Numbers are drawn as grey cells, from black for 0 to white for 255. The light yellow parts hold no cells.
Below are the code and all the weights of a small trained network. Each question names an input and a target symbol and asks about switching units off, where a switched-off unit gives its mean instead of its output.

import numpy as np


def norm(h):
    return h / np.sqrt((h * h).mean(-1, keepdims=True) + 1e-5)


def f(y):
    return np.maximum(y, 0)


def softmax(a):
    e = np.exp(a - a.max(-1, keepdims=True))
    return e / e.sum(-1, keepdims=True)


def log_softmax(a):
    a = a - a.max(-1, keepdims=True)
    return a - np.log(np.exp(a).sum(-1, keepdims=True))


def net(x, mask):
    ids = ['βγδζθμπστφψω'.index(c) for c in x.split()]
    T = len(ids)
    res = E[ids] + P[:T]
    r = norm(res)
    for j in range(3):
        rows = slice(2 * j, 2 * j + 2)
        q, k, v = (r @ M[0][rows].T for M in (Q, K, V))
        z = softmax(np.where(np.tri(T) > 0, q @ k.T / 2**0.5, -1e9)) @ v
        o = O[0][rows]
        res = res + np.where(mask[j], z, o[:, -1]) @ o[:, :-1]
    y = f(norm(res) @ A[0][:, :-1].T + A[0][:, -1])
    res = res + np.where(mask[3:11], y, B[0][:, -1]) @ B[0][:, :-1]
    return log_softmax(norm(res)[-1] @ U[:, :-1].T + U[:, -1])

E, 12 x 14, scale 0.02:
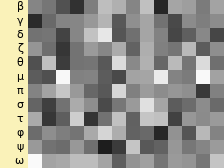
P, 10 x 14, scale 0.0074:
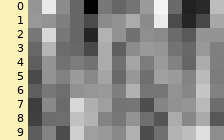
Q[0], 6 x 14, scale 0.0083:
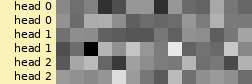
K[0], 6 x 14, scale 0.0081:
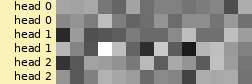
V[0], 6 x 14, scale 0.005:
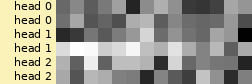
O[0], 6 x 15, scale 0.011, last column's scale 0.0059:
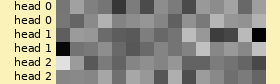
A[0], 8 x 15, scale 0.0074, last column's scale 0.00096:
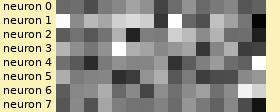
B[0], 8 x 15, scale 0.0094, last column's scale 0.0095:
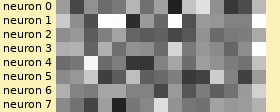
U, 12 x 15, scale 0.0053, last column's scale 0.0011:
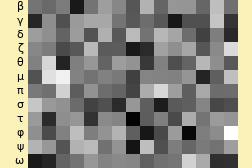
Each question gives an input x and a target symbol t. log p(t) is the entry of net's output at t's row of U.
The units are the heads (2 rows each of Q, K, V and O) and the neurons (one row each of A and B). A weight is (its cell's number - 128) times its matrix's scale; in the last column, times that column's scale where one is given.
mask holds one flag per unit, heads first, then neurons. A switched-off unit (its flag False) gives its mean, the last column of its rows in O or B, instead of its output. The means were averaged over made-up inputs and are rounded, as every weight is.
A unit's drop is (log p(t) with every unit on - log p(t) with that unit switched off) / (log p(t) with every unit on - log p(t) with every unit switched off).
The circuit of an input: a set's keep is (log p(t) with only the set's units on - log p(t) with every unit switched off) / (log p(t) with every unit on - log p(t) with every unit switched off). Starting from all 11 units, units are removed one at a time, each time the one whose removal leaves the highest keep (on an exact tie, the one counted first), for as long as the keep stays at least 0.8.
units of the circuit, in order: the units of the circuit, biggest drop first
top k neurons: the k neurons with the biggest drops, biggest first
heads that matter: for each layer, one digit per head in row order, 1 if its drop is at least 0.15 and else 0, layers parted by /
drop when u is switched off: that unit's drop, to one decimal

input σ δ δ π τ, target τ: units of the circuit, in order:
head 1; neuron 1; neuron 5; neuron 3
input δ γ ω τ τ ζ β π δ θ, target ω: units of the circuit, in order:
head 1
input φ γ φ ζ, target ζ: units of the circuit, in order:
head 1; neuron 2; neuron 1; neuron 3
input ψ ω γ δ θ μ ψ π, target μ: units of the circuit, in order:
neuron 1; head 1
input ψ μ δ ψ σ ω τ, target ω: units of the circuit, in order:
head 1; neuron 1
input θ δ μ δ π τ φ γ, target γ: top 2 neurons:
neuron 1; neuron 6
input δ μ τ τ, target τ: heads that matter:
011
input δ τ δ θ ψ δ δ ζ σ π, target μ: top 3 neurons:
neuron 1; neuron 5; neuron 7
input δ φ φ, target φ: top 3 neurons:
neuron 1; neuron 3; neuron 5
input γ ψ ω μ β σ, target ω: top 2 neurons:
neuron 1; neuron 3
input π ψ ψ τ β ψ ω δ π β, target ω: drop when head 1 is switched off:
0.6
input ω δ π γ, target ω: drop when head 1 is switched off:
0.6
